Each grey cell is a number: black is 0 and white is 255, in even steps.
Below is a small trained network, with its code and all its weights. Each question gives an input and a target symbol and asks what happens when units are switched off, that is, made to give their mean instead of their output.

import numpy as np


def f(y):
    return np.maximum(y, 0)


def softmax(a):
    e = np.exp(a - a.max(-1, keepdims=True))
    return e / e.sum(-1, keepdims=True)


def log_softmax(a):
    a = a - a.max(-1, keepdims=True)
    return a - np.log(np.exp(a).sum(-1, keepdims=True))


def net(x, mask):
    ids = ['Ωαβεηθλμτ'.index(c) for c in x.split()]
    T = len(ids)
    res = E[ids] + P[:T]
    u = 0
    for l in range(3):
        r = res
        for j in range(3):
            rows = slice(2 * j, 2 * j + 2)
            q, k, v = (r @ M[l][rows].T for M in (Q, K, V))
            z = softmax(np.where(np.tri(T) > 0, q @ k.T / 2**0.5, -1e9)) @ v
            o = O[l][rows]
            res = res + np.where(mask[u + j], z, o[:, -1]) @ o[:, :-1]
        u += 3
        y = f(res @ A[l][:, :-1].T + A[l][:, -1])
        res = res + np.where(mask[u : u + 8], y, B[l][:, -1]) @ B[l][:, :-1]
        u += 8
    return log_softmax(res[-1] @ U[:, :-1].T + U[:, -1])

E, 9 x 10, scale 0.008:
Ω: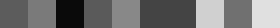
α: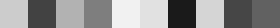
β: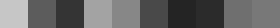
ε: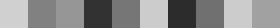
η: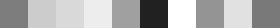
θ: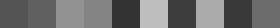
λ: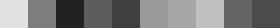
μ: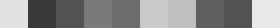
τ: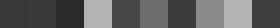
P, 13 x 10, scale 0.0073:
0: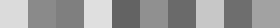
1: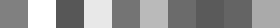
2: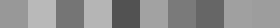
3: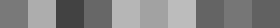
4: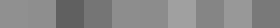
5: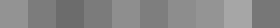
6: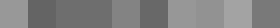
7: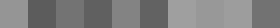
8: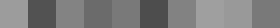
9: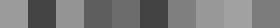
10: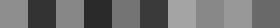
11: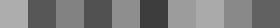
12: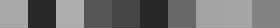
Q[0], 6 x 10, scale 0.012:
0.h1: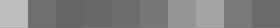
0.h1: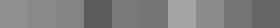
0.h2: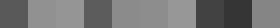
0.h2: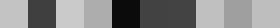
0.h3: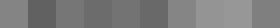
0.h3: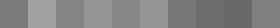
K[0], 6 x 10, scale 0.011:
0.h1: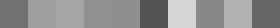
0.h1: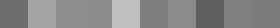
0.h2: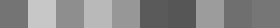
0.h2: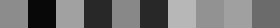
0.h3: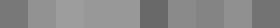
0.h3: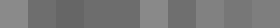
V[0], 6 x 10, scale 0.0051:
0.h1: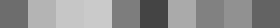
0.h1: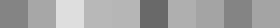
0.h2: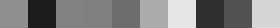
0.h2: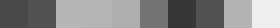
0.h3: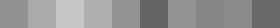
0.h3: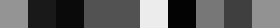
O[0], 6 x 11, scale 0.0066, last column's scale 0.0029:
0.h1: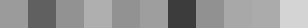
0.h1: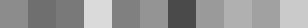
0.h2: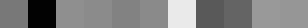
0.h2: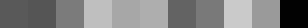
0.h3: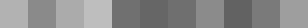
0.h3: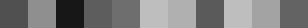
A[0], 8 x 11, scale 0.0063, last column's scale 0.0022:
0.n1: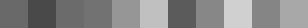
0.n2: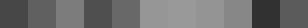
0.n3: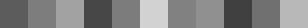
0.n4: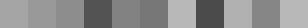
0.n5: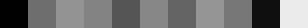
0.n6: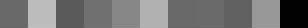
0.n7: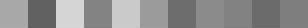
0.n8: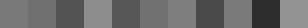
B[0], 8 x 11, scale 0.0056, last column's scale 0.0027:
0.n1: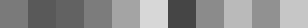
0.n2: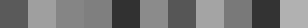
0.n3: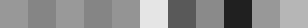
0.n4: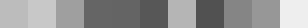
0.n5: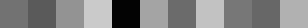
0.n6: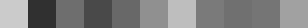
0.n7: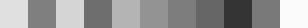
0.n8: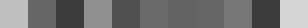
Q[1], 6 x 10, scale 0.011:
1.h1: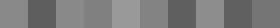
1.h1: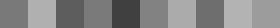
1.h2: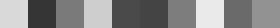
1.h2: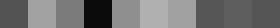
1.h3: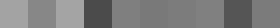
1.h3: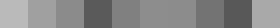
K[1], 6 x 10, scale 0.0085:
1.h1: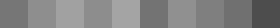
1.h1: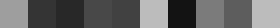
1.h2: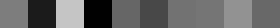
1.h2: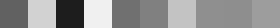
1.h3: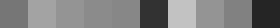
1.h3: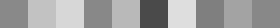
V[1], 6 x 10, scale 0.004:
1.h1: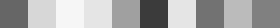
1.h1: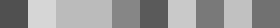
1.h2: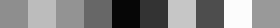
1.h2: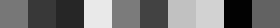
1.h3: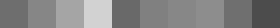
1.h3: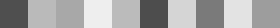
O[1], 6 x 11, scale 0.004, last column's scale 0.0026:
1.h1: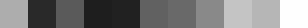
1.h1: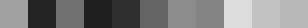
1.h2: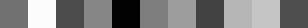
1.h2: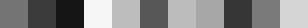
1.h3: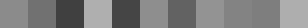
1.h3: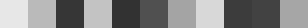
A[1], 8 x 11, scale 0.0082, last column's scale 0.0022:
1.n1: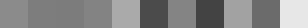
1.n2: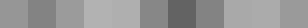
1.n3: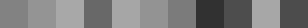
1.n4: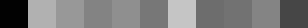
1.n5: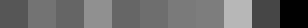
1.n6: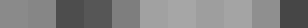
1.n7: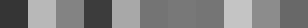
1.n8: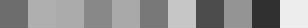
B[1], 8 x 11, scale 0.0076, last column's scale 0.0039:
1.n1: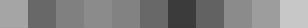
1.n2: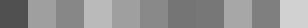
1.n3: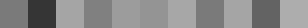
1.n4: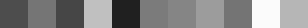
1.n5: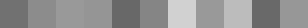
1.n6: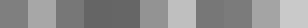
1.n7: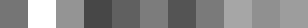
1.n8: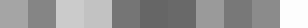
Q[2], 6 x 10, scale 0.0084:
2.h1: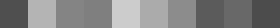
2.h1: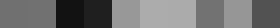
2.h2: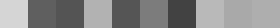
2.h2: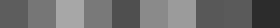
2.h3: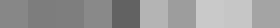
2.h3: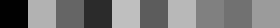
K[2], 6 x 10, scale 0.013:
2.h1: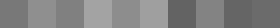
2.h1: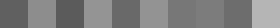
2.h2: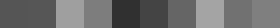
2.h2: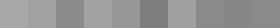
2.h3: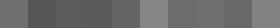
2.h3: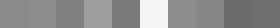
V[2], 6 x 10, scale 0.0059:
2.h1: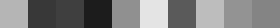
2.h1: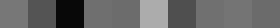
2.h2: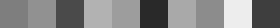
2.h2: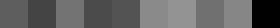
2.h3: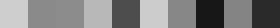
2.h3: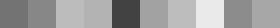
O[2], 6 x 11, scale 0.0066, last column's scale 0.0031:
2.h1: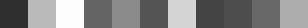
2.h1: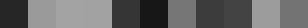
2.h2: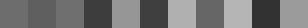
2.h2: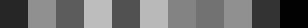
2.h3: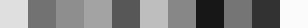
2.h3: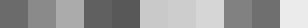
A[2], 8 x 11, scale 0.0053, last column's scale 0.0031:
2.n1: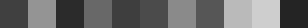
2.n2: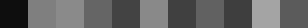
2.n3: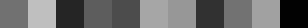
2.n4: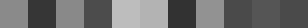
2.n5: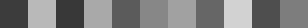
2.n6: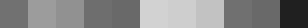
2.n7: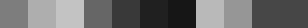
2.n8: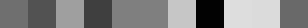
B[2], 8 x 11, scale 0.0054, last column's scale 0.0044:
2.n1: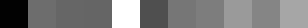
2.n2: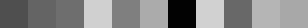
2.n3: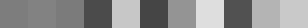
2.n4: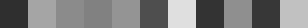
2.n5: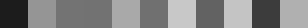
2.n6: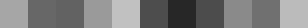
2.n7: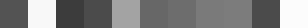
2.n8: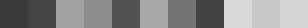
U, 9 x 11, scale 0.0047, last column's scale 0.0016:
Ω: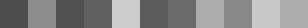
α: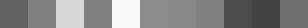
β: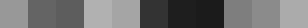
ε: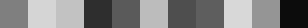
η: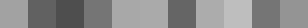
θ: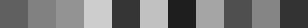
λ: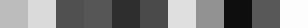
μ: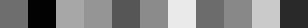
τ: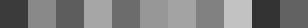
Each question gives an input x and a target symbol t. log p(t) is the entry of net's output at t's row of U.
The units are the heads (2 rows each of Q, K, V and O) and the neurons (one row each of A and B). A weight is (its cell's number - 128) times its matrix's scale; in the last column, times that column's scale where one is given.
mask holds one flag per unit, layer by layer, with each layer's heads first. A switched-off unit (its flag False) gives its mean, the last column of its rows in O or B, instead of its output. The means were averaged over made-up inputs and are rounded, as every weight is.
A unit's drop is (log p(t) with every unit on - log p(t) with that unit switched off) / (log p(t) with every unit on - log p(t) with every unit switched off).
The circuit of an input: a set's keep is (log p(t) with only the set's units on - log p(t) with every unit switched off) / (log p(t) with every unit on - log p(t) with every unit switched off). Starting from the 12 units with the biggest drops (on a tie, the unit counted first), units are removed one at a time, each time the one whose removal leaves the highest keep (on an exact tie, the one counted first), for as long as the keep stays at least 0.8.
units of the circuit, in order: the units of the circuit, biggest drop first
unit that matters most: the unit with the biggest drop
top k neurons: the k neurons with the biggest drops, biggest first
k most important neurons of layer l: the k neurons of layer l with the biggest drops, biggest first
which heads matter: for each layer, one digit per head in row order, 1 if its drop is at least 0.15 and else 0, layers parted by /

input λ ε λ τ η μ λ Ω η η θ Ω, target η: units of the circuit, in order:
0.h3, 2.h1
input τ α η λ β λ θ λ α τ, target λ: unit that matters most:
0.h1
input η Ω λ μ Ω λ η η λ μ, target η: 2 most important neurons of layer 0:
0.n7, 0.n4
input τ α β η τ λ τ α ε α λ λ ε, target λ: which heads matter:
010 / 001 / 000
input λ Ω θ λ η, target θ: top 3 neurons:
1.n4, 1.n8, 0.n5
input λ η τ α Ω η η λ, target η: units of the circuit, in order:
0.h1, 2.h1
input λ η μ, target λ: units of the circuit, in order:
1.h3, 2.n8
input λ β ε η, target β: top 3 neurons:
1.n4, 1.n8, 1.n1
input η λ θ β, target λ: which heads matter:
011 / 001 / 001
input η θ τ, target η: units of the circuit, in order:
0.h3, 2.h1
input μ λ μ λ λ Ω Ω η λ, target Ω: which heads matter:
100 / 001 / 001
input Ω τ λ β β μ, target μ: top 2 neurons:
2.n8, 1.n3
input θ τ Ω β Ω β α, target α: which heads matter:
000 / 101 / 000
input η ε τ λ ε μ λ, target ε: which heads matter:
101 / 110 / 100
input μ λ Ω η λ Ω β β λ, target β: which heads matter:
100 / 000 / 001
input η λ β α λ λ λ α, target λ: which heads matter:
011 / 101 / 100
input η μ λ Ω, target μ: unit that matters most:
0.h2
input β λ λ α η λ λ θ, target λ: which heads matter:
111 / 100 / 010
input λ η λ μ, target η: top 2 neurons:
1.n8, 1.n4
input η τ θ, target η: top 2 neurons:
0.n5, 0.n7
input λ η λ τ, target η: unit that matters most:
2.h1
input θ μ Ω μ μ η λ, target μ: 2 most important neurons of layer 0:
0.n4, 0.n1
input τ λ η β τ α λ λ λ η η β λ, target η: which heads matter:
101 / 000 / 100
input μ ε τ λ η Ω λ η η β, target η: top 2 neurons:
0.n7, 0.n4
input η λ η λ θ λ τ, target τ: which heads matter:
001 / 100 / 010
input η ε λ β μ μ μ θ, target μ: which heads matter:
011 / 101 / 010
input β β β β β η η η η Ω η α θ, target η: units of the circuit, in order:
2.h1
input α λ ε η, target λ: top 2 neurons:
1.n4, 0.n4
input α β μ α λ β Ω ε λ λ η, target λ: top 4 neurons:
1.n4, 0.n4, 1.n8, 0.n1
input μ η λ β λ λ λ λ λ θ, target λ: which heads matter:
111 / 000 / 010
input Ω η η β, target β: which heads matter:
000 / 100 / 001
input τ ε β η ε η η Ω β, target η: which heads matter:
101 / 010 / 100
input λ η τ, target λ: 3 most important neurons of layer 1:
1.n4, 1.n8, 1.n2
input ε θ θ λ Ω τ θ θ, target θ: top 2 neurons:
2.n2, 0.n3
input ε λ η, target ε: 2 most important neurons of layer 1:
1.n4, 1.n7
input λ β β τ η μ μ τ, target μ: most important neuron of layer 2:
2.n7
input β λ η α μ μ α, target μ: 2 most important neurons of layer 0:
0.n1, 0.n8
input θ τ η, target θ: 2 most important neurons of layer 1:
1.n4, 1.n8
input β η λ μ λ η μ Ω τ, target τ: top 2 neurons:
0.n5, 1.n5
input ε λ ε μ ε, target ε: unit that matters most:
0.h3
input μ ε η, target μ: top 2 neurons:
1.n4, 2.n8
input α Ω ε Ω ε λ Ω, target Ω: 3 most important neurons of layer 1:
1.n4, 1.n7, 1.n8
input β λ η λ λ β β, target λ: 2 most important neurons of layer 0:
0.n1, 0.n8
